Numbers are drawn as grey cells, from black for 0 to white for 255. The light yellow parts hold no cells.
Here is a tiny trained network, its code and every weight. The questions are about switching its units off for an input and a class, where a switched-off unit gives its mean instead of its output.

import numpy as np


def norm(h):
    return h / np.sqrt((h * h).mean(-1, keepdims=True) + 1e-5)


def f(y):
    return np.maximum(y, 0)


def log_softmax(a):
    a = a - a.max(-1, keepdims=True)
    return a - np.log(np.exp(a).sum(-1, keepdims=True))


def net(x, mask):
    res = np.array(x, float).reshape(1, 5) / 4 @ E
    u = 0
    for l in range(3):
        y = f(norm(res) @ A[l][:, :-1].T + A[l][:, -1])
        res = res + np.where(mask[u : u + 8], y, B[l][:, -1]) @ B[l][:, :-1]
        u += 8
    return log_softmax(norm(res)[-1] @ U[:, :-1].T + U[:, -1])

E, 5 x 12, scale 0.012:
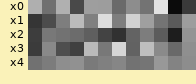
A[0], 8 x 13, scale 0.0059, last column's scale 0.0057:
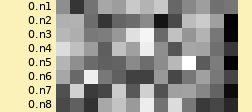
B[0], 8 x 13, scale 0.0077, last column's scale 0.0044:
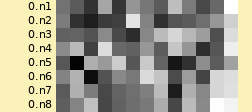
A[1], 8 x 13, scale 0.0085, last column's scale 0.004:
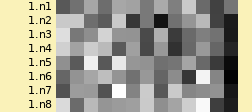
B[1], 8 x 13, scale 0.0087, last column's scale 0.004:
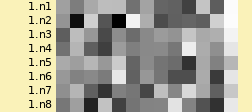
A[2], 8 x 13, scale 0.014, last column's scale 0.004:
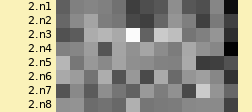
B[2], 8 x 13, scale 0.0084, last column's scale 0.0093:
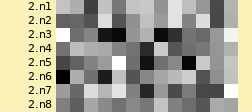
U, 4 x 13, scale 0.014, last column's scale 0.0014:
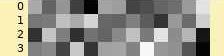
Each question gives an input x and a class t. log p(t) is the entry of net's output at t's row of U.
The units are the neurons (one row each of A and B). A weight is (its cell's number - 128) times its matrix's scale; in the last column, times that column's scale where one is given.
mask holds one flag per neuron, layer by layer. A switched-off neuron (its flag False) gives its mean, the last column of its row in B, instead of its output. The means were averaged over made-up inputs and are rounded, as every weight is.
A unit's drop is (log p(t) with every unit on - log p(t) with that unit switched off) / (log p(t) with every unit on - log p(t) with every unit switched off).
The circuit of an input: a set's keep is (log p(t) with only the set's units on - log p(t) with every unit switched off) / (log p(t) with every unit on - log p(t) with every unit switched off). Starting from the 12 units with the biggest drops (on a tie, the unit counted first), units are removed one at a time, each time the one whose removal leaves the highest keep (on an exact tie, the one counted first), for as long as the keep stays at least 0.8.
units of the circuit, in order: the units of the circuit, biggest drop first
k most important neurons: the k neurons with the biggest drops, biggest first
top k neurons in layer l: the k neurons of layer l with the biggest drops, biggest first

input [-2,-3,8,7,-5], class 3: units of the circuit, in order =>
2.n1
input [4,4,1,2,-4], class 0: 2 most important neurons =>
2.n3, 0.n8
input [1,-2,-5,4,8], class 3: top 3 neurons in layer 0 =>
0.n3, 0.n4, 0.n6
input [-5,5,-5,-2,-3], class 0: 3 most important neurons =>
2.n3, 0.n1, 2.n5
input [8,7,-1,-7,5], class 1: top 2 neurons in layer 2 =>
2.n5, 2.n4
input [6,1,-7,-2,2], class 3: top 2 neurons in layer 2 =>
2.n7, 2.n4
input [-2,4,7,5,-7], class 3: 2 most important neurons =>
2.n1, 2.n2
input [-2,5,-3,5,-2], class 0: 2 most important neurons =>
2.n3, 0.n1
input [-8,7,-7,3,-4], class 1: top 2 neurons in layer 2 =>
2.n7, 2.n1
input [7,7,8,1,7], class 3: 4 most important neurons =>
2.n2, 2.n1, 1.n2, 2.n7
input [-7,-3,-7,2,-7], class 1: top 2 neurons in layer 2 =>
2.n7, 2.n1
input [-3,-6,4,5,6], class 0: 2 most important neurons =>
1.n2, 2.n6
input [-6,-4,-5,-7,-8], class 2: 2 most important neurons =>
1.n4, 2.n6
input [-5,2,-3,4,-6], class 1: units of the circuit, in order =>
2.n7
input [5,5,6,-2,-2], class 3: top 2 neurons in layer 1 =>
1.n2, 1.n6
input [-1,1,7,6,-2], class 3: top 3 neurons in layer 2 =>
2.n2, 2.n1, 2.n6
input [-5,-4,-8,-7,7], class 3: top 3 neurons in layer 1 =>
1.n8, 1.n7, 1.n6
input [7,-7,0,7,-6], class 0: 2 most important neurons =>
1.n2, 2.n7
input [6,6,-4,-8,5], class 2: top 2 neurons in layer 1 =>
1.n4, 1.n3
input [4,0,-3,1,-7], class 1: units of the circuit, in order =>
2.n5
